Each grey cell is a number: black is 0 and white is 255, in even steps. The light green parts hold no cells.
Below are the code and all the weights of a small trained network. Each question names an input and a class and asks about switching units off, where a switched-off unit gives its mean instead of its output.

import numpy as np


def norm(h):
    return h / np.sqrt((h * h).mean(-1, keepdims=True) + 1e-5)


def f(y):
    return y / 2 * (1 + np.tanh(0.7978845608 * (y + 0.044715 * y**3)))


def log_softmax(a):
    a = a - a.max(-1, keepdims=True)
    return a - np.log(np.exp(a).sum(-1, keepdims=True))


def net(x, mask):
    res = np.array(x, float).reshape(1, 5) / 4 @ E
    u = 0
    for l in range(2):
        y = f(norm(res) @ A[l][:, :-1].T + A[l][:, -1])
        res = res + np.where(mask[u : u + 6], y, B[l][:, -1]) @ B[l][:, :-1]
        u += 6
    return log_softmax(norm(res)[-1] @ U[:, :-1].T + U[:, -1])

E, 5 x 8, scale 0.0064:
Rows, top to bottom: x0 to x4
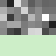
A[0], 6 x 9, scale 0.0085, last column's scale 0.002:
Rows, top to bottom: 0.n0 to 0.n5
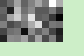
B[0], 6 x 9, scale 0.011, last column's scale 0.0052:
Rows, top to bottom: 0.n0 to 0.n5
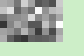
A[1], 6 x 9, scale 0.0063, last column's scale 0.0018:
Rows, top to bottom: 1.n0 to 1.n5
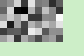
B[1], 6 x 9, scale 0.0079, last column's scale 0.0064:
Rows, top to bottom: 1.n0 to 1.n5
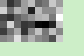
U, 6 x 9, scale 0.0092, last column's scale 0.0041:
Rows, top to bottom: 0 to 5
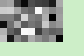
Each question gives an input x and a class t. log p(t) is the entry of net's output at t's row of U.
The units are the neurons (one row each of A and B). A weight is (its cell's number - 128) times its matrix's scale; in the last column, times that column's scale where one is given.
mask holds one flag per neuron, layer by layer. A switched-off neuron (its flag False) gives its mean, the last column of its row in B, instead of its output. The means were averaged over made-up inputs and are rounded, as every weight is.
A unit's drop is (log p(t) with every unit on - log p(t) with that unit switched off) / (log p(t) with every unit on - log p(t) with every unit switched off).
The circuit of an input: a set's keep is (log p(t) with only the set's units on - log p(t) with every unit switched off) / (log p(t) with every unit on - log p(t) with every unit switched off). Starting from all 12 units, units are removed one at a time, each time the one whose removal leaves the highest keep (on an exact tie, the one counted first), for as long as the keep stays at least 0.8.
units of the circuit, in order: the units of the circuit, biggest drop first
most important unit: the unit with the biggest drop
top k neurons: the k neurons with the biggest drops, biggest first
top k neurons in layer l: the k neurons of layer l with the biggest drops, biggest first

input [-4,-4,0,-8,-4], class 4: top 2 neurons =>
[0.n0; 0.n3]
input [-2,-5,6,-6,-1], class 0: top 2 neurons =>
[1.n3; 0.n3]
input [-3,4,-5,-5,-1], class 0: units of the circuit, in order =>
[0.n5]
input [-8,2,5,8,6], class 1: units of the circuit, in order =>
[1.n1; 0.n0]
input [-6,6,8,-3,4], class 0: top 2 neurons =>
[1.n3; 0.n1]
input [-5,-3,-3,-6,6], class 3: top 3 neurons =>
[0.n3; 0.n1; 0.n4]
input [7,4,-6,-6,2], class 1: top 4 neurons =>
[0.n1; 1.n3; 0.n4; 1.n0]
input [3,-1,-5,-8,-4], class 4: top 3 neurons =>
[0.n0; 1.n3; 0.n3]
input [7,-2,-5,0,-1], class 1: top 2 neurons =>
[0.n1; 1.n3]
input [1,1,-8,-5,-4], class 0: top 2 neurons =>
[0.n5; 0.n3]
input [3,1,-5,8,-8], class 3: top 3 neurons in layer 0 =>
[0.n0; 0.n2; 0.n4]
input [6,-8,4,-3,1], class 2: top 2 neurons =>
[0.n0; 0.n4]
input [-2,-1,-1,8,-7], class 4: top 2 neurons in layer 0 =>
[0.n2; 0.n3]
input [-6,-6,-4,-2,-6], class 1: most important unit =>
1.n1
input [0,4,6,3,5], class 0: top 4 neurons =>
[1.n3; 0.n0; 1.n2; 0.n4]
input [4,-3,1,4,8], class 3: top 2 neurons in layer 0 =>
[0.n3; 0.n0]
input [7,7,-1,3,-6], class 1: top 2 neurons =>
[0.n1; 0.n3]
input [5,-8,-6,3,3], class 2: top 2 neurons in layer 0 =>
[0.n4; 0.n2]
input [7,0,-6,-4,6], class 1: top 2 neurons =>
[0.n1; 1.n3]
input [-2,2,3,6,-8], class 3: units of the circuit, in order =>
[0.n0; 1.n2]
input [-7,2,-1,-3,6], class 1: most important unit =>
1.n1
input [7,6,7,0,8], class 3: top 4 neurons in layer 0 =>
[0.n3; 0.n5; 0.n0; 0.n4]
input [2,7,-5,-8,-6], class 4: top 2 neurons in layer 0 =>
[0.n3; 0.n0]
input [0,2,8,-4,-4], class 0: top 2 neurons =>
[1.n3; 0.n3]
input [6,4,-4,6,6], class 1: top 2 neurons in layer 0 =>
[0.n1; 0.n0]
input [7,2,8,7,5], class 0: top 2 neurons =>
[1.n3; 0.n0]
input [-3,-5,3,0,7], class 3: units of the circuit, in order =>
[0.n3]
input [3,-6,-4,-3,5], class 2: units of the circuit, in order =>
[0.n0; 0.n3; 0.n4]
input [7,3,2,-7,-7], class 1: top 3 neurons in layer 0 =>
[0.n1; 0.n3; 0.n4]
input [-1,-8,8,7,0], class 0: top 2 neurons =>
[1.n3; 0.n0]
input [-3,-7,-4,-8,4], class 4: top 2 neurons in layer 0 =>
[0.n0; 0.n1]
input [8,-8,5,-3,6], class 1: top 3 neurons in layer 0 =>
[0.n1; 0.n5; 0.n0]
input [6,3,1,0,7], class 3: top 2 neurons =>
[0.n3; 1.n1]
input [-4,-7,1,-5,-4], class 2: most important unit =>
0.n0
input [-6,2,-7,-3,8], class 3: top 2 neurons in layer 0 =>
[0.n3; 0.n1]
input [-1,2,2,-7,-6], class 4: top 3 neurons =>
[0.n0; 0.n3; 1.n1]
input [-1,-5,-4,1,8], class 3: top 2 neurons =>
[0.n3; 1.n3]
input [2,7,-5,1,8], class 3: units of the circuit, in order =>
[0.n3; 0.n0]
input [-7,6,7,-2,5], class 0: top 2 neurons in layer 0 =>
[0.n1; 0.n0]
